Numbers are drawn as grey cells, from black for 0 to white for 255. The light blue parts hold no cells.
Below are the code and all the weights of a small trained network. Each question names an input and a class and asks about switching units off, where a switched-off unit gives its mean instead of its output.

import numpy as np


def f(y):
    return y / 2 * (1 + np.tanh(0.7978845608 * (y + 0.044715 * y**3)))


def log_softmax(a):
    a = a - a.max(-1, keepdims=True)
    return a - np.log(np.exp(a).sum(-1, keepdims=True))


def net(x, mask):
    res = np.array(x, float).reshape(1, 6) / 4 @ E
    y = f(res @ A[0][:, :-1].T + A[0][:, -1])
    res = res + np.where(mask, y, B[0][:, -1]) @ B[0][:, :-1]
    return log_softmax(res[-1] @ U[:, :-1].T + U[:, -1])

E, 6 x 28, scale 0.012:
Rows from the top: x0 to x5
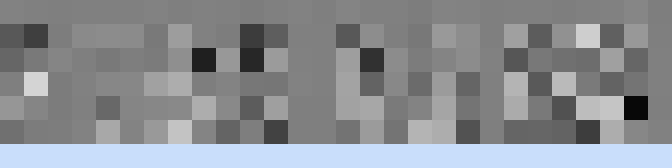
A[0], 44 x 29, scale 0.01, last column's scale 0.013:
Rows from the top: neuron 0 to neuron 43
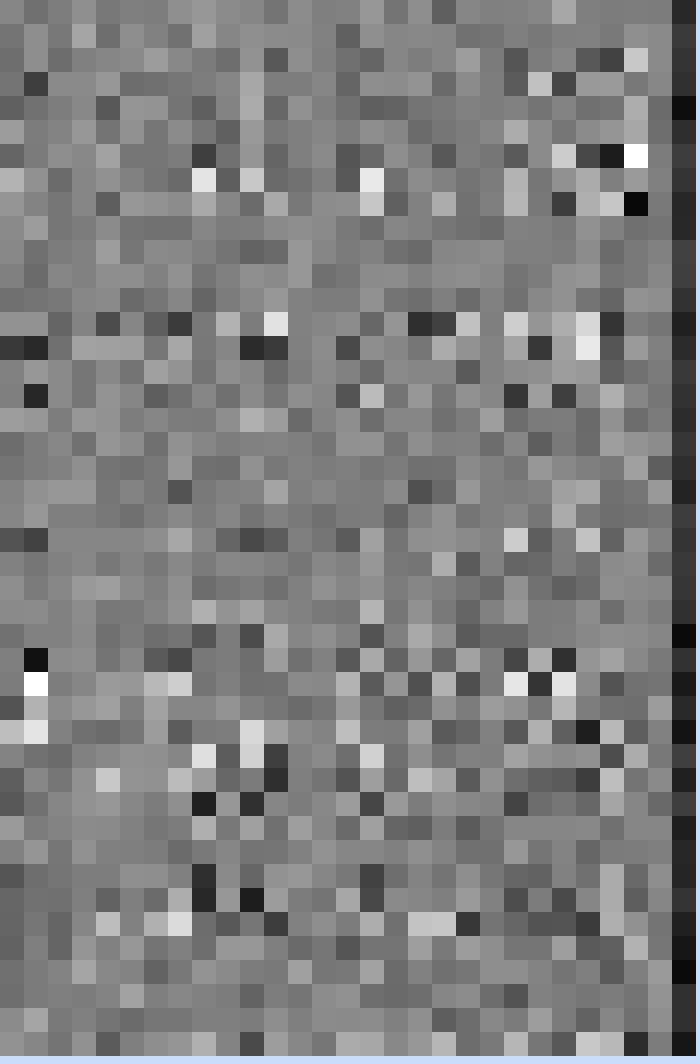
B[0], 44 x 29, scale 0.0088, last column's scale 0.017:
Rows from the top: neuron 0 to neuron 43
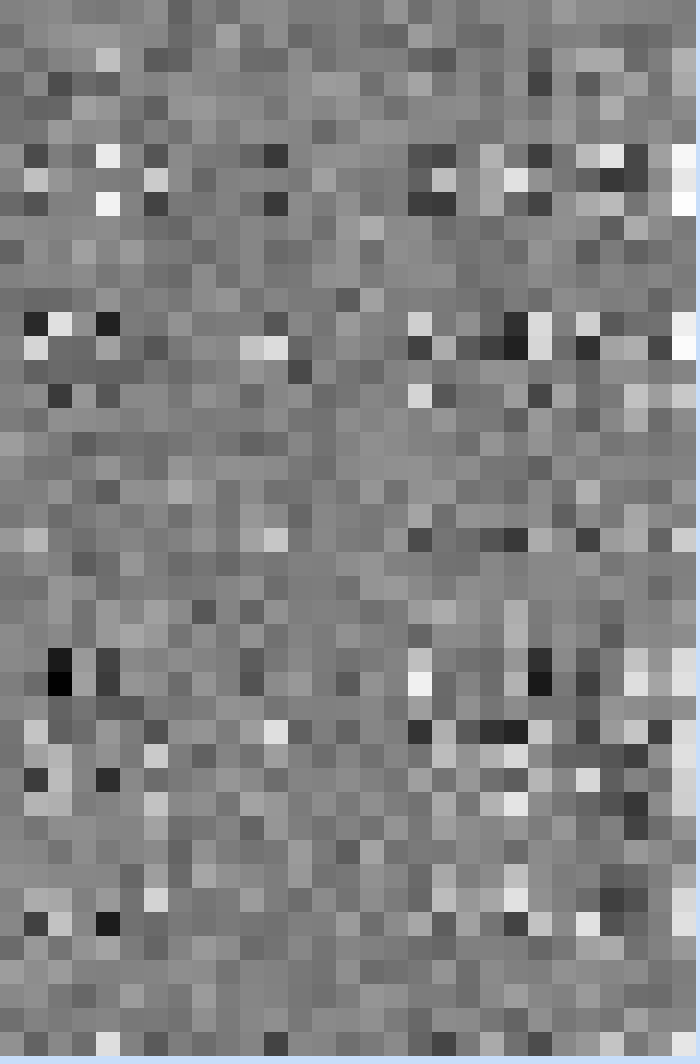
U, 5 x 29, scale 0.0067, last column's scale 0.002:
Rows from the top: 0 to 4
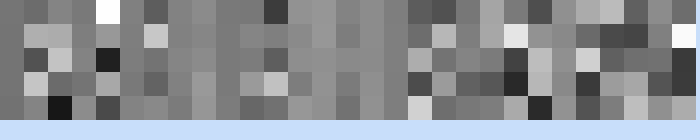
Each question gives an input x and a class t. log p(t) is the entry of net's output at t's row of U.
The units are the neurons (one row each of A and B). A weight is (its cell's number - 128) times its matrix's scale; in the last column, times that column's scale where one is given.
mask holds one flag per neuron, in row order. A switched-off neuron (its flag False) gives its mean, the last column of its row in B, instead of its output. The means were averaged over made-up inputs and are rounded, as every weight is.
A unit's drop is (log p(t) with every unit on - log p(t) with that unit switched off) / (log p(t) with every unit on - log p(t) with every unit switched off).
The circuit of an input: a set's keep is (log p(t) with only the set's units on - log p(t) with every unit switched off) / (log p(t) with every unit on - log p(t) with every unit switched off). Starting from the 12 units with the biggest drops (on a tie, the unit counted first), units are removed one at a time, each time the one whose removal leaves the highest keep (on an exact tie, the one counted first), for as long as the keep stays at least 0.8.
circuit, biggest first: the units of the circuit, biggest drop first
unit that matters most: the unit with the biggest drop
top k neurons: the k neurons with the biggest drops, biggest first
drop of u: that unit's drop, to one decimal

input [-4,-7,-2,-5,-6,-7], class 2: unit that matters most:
neuron 13
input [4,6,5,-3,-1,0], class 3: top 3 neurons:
neuron 14; neuron 7; neuron 31
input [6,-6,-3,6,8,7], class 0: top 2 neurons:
neuron 8; neuron 43
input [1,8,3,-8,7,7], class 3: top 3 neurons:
neuron 14; neuron 22; neuron 28
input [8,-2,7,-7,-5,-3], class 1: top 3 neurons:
neuron 33; neuron 37; neuron 28
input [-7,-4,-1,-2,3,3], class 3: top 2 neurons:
neuron 30; neuron 6
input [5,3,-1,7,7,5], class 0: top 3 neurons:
neuron 8; neuron 43; neuron 27
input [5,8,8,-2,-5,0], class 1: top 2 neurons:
neuron 33; neuron 37
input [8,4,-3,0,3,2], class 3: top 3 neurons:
neuron 6; neuron 14; neuron 22
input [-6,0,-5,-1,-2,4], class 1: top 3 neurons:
neuron 31; neuron 13; neuron 7
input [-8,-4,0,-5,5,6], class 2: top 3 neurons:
neuron 38; neuron 32; neuron 6
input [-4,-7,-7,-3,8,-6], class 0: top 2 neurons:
neuron 8; neuron 43
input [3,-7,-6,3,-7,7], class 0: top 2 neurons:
neuron 6; neuron 13
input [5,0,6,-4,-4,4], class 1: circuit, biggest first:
neuron 33
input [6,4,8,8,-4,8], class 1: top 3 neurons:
neuron 33; neuron 37; neuron 13
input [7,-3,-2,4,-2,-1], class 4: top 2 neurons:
neuron 14; neuron 28
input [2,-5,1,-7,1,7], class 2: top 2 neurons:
neuron 38; neuron 32
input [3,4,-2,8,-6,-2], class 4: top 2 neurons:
neuron 28; neuron 8
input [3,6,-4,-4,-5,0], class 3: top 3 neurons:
neuron 14; neuron 8; neuron 22
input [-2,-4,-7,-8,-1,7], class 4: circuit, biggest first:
neuron 16
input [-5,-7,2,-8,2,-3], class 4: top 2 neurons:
neuron 27; neuron 14
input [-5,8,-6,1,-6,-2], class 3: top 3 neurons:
neuron 14; neuron 22; neuron 8
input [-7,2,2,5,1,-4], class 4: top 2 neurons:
neuron 28; neuron 38
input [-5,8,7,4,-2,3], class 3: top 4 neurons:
neuron 14; neuron 22; neuron 7; neuron 31
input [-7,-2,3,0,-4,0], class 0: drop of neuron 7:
0.1
